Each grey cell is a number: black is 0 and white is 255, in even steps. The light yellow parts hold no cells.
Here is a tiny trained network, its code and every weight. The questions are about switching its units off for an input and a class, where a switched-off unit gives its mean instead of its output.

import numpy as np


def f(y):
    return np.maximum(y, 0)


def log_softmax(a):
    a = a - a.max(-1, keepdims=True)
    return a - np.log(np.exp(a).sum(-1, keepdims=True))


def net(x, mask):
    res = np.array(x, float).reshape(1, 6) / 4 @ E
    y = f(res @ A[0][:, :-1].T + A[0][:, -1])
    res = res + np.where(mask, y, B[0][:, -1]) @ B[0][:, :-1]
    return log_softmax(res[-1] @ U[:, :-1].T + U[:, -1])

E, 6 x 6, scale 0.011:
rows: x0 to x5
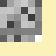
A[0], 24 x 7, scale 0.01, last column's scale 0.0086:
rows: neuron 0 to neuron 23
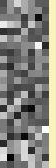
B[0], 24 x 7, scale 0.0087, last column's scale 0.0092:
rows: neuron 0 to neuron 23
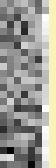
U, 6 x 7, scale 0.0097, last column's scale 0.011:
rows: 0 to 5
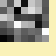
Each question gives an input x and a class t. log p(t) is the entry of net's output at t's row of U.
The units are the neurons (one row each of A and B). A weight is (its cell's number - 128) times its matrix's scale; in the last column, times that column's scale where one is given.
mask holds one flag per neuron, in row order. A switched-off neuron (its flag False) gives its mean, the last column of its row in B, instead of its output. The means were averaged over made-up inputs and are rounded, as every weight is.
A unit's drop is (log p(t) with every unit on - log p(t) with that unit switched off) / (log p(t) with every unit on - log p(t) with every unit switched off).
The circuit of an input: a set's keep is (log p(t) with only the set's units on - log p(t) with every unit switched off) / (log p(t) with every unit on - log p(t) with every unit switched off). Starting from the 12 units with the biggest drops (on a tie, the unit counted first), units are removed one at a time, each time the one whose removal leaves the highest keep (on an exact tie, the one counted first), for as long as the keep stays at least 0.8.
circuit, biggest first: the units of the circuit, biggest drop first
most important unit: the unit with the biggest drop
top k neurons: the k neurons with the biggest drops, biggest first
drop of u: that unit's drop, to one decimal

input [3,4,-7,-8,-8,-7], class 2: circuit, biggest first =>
(neuron 15)
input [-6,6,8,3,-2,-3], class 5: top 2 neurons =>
(neuron 21; neuron 5)
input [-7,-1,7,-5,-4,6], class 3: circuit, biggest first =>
(neuron 19; neuron 12; neuron 16)
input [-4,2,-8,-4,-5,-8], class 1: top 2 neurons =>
(neuron 2; neuron 11)
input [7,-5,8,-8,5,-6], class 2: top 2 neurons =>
(neuron 15; neuron 20)
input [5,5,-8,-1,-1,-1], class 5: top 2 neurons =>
(neuron 23; neuron 18)
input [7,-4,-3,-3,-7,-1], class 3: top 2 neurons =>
(neuron 20; neuron 0)
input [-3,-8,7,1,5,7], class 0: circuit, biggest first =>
(neuron 13; neuron 4)
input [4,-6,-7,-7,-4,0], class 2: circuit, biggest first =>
(neuron 15; neuron 21)
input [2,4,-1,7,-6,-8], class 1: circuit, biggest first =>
(neuron 2; neuron 14)
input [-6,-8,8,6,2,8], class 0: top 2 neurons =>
(neuron 13; neuron 4)
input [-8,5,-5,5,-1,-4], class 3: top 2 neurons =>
(neuron 19; neuron 10)
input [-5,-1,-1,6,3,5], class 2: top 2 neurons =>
(neuron 22; neuron 2)
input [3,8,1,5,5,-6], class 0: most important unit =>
neuron 3
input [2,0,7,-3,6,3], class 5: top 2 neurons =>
(neuron 21; neuron 22)
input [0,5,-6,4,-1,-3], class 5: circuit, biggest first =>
(neuron 23; neuron 18)
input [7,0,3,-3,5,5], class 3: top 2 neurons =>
(neuron 20; neuron 2)
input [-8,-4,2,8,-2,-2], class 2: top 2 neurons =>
(neuron 22; neuron 0)
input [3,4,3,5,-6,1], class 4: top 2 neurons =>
(neuron 15; neuron 21)
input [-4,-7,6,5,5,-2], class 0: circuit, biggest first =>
(neuron 13)
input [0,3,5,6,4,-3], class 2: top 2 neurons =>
(neuron 22; neuron 4)
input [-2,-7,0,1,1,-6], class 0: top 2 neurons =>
(neuron 4; neuron 13)
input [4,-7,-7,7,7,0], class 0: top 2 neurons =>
(neuron 4; neuron 13)
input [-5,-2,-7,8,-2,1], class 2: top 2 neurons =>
(neuron 22; neuron 21)
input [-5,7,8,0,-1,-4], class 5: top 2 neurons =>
(neuron 21; neuron 5)
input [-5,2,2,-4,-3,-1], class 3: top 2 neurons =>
(neuron 19; neuron 22)
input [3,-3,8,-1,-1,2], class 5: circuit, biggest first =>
(neuron 21)
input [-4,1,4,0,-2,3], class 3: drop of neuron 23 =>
0.2
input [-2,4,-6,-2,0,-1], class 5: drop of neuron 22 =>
0.2
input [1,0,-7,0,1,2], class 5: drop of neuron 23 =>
0.1
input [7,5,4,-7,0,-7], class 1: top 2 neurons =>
(neuron 2; neuron 5)
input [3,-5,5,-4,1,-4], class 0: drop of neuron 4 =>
0.3
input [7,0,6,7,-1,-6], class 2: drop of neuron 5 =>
-0.1
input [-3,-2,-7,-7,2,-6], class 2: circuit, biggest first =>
(neuron 15)
